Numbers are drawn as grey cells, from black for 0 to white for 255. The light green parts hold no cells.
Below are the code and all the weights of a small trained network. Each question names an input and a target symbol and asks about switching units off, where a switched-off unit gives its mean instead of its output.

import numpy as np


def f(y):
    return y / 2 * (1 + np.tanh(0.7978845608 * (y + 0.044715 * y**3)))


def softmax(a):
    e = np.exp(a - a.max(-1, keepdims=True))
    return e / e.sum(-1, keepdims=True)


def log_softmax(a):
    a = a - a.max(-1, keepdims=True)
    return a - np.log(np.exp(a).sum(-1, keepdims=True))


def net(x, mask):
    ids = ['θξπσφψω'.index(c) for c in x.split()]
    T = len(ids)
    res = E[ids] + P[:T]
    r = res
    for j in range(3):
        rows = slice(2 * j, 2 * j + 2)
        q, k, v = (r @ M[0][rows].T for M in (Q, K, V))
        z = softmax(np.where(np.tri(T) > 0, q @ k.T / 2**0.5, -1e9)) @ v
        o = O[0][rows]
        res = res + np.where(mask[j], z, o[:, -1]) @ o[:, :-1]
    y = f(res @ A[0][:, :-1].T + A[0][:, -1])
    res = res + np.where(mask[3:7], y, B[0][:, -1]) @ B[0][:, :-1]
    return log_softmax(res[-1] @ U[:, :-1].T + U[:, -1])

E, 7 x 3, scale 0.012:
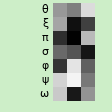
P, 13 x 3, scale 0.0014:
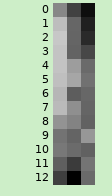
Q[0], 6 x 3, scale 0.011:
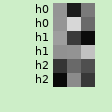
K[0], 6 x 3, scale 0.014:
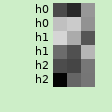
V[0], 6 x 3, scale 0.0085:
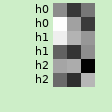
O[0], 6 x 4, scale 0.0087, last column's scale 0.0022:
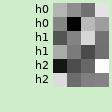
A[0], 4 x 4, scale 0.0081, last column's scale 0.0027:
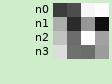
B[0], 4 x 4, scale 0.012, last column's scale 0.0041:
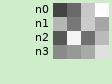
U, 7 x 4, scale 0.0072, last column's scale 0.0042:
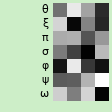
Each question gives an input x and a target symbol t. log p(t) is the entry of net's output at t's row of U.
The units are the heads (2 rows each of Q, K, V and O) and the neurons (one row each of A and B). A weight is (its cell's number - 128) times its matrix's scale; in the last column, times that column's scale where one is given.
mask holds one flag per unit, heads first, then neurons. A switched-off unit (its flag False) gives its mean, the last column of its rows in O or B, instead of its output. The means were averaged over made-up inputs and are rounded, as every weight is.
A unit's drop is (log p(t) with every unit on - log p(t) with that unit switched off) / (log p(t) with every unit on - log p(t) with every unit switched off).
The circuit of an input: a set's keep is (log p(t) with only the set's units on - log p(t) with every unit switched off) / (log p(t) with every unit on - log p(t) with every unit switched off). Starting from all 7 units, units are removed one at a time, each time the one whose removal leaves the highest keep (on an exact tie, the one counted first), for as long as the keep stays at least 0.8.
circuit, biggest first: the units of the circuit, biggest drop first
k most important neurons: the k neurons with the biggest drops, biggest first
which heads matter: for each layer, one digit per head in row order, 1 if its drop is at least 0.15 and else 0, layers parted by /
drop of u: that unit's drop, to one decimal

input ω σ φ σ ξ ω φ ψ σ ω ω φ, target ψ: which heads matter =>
100
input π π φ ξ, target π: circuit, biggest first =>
[h0 h2]
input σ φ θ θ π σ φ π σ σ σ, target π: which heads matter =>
101
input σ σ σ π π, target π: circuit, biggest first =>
[h0 h2 h1]
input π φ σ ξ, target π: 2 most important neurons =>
[n3 n0]
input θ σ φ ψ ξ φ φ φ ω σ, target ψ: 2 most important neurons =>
[n0 n2]
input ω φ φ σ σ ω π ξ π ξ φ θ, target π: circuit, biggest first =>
[h1 n0 h0]
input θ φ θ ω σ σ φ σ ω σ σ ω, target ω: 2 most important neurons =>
[n1 n3]
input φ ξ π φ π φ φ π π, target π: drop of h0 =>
0.4
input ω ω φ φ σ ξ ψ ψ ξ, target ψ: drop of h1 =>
1.3
